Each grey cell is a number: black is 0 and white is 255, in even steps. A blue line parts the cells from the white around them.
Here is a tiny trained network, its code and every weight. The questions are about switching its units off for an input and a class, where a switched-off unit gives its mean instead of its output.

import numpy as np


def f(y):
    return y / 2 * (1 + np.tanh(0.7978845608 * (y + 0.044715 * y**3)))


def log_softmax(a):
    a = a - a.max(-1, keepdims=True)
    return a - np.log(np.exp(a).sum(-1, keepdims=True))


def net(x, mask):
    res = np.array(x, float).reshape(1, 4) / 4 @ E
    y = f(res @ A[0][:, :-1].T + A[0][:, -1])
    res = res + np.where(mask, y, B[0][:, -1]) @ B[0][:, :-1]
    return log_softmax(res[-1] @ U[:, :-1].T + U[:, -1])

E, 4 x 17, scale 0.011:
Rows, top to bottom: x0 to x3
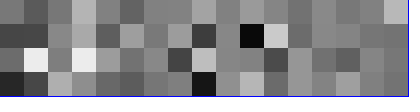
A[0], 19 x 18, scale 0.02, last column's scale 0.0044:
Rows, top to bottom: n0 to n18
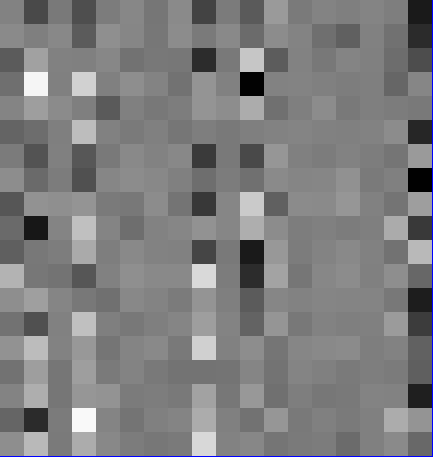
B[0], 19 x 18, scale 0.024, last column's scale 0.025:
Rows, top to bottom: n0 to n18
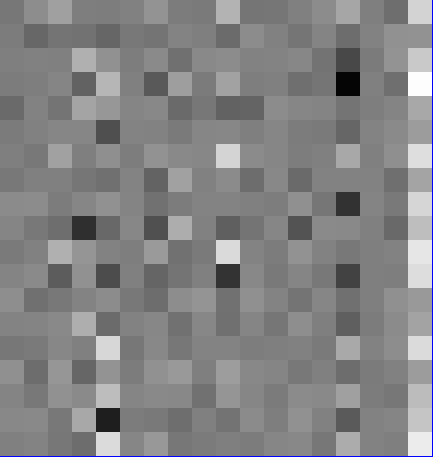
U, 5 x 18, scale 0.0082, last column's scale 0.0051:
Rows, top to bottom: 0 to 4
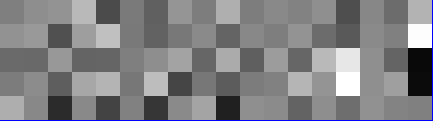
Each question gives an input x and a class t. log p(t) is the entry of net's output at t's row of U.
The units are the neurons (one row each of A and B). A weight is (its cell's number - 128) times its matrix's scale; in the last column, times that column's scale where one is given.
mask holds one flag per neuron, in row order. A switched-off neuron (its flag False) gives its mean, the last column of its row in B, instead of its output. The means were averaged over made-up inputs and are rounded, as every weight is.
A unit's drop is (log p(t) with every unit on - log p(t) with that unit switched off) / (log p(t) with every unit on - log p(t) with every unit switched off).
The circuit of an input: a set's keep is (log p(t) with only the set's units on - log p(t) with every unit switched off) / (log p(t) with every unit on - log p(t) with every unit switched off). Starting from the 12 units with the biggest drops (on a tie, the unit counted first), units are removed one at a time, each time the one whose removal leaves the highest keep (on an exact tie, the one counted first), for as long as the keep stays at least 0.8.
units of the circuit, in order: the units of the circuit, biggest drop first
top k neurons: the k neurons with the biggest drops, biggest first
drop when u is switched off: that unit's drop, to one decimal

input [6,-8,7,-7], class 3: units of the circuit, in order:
[n18]
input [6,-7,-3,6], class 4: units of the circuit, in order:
[n9 n10]
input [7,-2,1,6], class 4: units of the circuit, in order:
[n9 n10]
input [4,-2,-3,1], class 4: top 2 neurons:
[n10 n6]
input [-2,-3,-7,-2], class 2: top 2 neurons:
[n3 n8]
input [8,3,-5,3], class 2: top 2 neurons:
[n9 n3]
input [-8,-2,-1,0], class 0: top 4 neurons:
[n18 n14 n11 n9]
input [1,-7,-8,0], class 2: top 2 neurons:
[n3 n11]
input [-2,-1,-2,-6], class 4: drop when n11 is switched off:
0.3
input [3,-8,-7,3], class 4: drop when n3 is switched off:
0.2
